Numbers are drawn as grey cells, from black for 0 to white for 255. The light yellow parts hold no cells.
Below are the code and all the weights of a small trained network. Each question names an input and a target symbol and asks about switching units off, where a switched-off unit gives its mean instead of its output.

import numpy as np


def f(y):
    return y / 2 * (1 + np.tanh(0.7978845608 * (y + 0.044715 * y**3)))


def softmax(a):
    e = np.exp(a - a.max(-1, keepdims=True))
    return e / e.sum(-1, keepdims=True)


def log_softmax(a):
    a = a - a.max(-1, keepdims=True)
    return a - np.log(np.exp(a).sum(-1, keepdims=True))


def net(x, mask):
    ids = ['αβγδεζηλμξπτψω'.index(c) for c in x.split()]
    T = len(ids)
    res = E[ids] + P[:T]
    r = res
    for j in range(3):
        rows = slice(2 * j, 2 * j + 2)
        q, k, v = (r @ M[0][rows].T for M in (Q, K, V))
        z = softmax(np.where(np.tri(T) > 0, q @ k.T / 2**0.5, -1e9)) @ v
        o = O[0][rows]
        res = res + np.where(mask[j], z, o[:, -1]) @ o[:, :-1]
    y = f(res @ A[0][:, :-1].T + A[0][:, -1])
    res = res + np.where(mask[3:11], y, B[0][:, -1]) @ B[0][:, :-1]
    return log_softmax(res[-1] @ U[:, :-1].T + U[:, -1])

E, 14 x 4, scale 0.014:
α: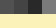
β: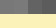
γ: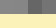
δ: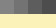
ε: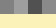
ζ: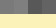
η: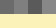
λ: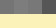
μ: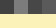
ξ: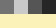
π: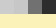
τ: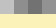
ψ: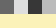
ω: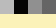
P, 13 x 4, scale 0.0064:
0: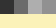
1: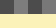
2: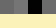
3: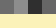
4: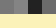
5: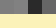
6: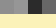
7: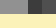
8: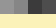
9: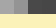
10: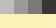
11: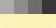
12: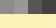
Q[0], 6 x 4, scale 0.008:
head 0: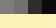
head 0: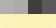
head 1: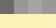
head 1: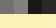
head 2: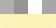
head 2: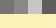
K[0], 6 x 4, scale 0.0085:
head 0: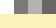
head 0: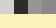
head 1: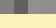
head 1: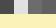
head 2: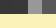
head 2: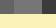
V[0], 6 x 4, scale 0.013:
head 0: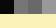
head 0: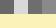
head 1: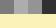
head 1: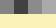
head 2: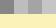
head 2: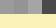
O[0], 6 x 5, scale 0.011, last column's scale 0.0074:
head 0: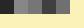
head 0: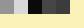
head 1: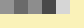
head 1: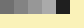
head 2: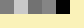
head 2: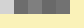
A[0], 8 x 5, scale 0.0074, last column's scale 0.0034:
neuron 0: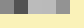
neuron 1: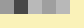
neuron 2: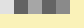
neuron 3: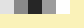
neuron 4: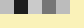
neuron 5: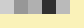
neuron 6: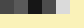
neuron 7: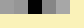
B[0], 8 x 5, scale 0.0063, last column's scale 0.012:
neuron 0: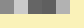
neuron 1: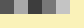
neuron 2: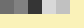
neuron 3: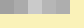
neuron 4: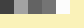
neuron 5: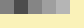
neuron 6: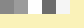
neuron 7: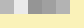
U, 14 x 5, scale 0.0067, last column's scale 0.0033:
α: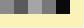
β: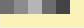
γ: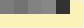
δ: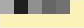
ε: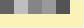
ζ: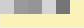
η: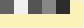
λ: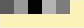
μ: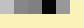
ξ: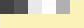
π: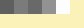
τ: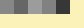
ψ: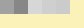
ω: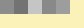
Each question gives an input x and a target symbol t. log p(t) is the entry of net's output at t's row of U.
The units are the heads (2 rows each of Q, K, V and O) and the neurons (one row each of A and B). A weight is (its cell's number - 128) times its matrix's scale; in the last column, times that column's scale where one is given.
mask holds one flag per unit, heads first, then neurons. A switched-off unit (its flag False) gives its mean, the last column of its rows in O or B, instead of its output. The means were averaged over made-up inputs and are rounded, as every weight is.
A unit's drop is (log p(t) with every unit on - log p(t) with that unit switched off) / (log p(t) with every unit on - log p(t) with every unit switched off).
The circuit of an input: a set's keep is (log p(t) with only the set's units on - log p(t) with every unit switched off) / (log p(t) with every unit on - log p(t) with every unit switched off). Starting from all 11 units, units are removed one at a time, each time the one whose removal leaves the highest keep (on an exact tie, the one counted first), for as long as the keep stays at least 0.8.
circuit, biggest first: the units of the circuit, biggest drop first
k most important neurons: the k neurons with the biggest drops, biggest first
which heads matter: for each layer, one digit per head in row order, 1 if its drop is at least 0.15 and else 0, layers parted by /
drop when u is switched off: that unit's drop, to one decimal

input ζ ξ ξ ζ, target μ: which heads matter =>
110
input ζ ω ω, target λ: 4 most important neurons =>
[neuron 1; neuron 6; neuron 4; neuron 0]
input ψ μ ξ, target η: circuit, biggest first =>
[head 0]
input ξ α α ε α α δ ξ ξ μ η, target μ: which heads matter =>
100
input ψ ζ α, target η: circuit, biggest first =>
[head 2; head 0]
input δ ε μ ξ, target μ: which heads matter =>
110
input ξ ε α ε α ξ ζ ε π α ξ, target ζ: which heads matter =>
100
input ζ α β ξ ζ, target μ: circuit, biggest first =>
[head 0; neuron 2; head 1]
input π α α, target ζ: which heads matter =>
101
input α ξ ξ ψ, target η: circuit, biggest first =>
[head 0; neuron 7]
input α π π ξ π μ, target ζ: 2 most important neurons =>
[neuron 3; neuron 7]
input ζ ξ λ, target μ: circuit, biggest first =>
[head 0; head 1; neuron 2]
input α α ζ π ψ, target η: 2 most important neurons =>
[neuron 7; neuron 5]
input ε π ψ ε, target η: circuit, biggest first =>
[head 0]
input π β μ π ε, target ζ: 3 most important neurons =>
[neuron 3; neuron 7; neuron 4]
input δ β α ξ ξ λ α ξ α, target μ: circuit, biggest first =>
[head 0; head 1; neuron 2]
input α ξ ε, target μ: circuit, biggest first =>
[head 0; neuron 2; head 1]
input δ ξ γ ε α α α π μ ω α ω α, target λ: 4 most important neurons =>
[neuron 6; neuron 1; neuron 4; neuron 2]
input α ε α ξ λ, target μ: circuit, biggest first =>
[head 0; neuron 2]
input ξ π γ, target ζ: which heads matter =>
101
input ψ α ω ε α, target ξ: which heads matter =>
111
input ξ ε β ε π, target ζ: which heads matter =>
100
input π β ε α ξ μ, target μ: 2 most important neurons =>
[neuron 2; neuron 4]
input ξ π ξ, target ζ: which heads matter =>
101
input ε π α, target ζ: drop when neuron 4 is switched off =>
0.1
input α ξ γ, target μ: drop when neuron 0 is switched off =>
-0.1
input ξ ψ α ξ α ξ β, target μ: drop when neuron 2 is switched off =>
0.2
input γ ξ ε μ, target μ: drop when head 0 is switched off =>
0.5
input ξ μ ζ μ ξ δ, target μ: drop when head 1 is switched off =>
0.2
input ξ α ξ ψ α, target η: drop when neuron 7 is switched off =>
0.3
